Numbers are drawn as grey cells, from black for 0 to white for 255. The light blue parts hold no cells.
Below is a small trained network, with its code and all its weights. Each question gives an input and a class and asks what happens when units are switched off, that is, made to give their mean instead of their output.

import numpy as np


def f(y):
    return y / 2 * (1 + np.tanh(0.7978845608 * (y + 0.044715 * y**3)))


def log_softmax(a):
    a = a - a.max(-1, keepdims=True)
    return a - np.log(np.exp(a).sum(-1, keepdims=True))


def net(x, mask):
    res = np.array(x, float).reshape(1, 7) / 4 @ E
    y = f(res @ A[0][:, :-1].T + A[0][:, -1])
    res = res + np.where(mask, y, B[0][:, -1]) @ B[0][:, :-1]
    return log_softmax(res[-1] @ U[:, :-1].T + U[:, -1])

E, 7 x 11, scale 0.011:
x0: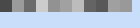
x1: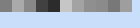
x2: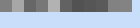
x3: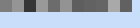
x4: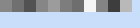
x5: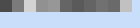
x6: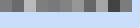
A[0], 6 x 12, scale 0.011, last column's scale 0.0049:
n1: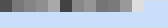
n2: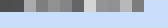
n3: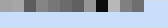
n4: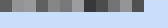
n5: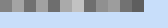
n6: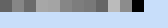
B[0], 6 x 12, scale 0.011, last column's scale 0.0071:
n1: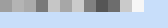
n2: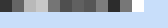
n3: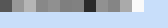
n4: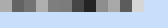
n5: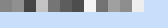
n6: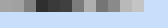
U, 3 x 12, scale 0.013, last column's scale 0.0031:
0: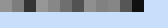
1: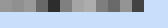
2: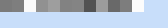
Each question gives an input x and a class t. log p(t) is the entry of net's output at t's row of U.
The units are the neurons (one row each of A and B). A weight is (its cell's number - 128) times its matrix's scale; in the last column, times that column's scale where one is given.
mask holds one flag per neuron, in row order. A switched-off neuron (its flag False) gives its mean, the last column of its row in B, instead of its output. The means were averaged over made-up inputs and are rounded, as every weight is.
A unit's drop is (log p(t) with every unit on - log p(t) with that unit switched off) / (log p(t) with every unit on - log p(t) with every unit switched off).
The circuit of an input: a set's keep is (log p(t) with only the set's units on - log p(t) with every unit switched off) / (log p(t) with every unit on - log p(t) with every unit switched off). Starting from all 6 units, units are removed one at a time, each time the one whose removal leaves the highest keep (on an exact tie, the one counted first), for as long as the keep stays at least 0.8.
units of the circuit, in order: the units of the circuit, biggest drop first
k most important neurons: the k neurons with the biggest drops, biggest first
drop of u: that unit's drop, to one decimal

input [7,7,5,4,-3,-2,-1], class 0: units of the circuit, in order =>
[n5]
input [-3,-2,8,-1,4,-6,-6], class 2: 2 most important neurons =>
[n3 n5]
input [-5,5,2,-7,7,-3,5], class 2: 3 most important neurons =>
[n2 n5 n6]
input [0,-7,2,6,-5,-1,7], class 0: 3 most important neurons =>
[n3 n2 n1]
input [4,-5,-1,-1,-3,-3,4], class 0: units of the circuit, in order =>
[n3 n2]
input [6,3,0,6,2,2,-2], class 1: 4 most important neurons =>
[n6 n3 n4 n2]
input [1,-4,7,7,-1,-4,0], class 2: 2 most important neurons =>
[n3 n5]
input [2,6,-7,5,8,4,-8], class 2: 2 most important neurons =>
[n2 n3]
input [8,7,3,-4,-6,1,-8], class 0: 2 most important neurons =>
[n5 n4]
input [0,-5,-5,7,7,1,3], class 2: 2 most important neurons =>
[n5 n2]
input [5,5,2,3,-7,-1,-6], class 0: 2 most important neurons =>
[n5 n4]
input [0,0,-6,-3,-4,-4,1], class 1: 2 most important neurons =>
[n4 n2]
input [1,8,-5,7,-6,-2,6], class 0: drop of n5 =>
0.4
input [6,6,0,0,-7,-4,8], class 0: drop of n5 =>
0.3
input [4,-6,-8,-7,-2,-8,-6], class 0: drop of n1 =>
0.1
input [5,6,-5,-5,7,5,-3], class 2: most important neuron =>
[n2]
